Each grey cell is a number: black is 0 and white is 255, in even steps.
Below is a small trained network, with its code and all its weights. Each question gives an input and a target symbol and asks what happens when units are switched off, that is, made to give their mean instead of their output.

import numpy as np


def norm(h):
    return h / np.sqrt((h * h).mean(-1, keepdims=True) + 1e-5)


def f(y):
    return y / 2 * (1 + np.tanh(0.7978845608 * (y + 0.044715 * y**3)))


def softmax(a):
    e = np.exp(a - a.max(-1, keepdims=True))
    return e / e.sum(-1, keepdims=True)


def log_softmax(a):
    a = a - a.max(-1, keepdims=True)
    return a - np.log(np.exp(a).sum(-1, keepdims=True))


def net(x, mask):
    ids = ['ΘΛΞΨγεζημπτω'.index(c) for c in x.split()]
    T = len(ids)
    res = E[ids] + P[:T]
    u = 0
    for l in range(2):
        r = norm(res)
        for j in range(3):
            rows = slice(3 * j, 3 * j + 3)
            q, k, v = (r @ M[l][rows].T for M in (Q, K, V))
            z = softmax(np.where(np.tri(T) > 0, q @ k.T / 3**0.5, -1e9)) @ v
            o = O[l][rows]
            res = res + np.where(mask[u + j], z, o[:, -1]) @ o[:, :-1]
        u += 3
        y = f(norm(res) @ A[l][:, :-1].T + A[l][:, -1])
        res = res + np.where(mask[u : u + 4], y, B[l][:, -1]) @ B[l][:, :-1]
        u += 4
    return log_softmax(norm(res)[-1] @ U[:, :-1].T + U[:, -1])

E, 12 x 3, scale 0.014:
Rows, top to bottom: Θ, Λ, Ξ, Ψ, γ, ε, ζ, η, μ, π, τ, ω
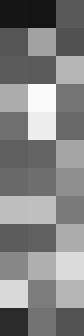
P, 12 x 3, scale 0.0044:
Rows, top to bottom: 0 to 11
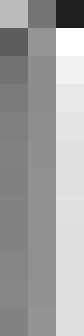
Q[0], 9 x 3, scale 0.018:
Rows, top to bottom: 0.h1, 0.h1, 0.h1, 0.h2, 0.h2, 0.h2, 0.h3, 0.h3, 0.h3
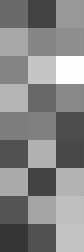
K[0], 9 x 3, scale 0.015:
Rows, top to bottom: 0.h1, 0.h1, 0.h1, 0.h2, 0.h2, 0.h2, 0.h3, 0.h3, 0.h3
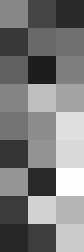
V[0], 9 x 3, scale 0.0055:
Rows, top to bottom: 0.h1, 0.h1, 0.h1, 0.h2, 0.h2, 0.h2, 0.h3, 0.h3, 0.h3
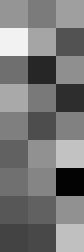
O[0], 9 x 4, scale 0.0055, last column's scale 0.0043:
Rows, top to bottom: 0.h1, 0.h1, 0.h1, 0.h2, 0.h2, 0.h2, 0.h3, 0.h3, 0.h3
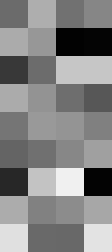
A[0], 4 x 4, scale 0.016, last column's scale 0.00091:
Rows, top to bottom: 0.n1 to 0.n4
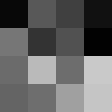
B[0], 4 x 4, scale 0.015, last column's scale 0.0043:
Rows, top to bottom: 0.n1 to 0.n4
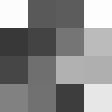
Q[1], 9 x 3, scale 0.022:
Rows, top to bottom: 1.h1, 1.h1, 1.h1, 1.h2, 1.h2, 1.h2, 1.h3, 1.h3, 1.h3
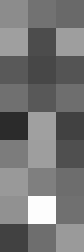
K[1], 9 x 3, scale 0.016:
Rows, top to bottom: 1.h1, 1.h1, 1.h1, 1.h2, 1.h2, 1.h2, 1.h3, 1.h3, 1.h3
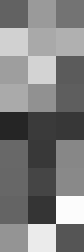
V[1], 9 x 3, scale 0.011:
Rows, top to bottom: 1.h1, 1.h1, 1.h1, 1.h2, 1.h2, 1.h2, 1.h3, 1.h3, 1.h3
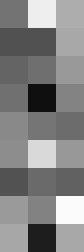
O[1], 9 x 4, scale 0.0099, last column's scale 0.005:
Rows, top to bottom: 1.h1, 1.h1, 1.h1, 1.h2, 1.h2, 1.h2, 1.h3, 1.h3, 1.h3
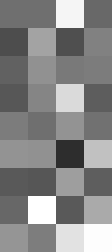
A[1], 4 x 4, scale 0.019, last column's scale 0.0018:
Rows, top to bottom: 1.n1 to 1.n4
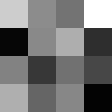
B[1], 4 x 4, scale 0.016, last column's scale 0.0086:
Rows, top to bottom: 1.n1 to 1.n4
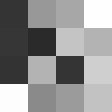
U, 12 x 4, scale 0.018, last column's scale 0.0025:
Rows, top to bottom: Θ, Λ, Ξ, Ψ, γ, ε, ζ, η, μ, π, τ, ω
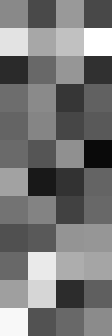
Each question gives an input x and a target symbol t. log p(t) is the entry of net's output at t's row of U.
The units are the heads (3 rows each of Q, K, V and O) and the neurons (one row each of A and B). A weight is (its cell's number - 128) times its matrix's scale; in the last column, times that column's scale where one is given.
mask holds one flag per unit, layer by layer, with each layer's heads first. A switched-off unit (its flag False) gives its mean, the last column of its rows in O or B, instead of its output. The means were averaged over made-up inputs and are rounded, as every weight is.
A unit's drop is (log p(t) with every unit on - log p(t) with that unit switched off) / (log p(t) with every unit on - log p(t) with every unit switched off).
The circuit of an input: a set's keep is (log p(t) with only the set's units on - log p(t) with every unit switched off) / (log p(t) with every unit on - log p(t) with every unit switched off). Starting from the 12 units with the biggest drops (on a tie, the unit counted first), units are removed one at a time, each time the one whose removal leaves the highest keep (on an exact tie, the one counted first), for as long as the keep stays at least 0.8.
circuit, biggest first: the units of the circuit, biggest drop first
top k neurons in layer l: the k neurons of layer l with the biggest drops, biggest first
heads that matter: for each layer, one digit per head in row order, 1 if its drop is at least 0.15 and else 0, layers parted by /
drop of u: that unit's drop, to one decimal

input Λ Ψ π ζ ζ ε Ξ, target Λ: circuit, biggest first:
1.n4; 1.n2
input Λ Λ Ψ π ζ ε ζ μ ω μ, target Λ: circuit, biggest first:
1.n4
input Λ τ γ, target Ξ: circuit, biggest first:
0.n3; 1.n2
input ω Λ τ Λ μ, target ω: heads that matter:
011 / 111
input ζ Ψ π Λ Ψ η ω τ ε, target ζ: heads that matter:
011 / 001
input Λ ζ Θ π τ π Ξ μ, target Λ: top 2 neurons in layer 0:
0.n3; 0.n2
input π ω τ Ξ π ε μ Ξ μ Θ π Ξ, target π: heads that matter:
100 / 111
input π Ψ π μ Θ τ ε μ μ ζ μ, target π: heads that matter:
101 / 111
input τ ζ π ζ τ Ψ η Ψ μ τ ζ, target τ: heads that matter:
101 / 000
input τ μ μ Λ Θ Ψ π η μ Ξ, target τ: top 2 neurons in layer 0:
0.n1; 0.n4
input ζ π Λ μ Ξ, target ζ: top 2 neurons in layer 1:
1.n1; 1.n3
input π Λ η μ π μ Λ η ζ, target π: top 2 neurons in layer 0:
0.n3; 0.n4
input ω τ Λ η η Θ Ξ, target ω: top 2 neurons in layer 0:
0.n4; 0.n2
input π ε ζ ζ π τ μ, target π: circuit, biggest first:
1.h3
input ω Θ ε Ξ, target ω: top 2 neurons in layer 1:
1.n1; 1.n2
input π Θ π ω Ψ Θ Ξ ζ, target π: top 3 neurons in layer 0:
0.n1; 0.n2; 0.n4
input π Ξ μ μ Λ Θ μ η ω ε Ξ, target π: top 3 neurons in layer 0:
0.n3; 0.n2; 0.n4
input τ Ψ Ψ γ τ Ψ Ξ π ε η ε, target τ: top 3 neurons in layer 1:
1.n3; 1.n2; 1.n4
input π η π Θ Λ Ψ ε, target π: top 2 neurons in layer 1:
1.n1; 1.n2
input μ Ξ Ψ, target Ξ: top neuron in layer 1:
1.n2
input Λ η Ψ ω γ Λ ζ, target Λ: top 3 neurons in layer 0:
0.n3; 0.n4; 0.n1
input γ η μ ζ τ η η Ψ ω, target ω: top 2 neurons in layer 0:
0.n1; 0.n2
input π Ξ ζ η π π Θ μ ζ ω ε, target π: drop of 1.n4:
0.1
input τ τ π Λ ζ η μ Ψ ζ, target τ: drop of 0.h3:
1.0
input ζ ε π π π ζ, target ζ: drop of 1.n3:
0.2
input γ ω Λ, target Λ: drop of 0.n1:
0.8
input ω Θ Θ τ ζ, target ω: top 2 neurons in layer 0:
0.n3; 0.n2
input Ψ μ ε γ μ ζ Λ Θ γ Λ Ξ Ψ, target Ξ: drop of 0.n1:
0.9
